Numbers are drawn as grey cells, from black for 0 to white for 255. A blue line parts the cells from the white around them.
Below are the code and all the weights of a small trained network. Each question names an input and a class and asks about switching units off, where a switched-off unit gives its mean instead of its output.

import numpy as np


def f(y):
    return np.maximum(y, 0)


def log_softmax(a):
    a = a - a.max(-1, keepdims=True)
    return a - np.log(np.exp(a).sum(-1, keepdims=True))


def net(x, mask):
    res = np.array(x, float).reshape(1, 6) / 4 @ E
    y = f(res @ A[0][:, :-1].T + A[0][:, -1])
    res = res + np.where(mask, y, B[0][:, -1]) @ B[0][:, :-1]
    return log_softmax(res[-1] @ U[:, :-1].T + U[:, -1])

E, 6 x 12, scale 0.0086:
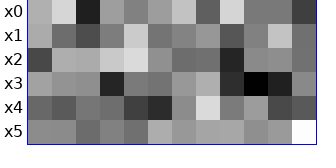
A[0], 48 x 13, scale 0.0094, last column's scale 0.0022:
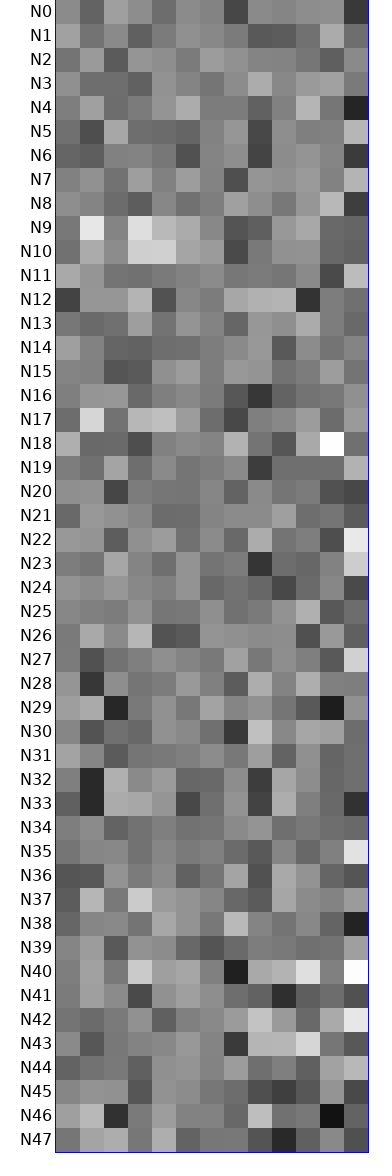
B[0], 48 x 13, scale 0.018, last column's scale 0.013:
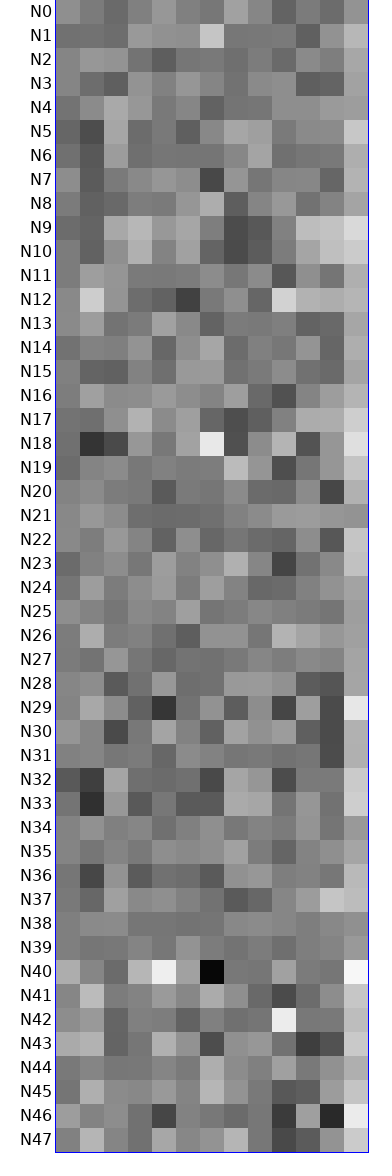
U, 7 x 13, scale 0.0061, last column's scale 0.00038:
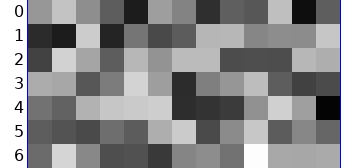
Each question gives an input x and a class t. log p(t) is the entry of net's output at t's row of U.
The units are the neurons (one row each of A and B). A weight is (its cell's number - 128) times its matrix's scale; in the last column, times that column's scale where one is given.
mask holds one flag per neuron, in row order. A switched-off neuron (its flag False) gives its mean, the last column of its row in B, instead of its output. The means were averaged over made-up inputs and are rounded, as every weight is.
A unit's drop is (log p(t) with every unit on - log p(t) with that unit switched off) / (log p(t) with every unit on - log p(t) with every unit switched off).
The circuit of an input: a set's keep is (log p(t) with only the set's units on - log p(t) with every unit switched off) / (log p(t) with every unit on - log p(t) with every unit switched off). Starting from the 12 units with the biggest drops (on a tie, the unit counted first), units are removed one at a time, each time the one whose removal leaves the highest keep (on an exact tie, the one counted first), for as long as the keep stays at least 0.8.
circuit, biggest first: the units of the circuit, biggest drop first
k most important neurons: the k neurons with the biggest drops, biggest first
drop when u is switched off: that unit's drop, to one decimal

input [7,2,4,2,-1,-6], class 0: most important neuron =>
[N29]
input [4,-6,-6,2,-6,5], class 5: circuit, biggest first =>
[N18; N15]
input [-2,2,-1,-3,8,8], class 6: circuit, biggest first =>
[N12; N42]
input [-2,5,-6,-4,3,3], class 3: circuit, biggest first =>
[N43; N28]
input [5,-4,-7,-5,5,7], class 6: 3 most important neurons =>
[N12; N42; N26]
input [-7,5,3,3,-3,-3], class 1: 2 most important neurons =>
[N33; N32]
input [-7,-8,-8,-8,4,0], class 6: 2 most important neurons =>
[N12; N42]
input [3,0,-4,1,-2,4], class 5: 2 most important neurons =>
[N18; N40]
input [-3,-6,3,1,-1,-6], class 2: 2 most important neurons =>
[N47; N16]
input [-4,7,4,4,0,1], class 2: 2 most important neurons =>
[N47; N45]
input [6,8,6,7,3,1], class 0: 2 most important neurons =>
[N29; N46]
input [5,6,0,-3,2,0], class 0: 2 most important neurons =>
[N46; N29]
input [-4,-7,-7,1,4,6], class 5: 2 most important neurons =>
[N18; N8]
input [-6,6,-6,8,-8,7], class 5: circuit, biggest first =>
[N18]
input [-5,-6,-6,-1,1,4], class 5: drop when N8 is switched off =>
0.1
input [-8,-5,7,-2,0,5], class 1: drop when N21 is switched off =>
0.0
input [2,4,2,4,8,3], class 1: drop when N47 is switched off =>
0.1
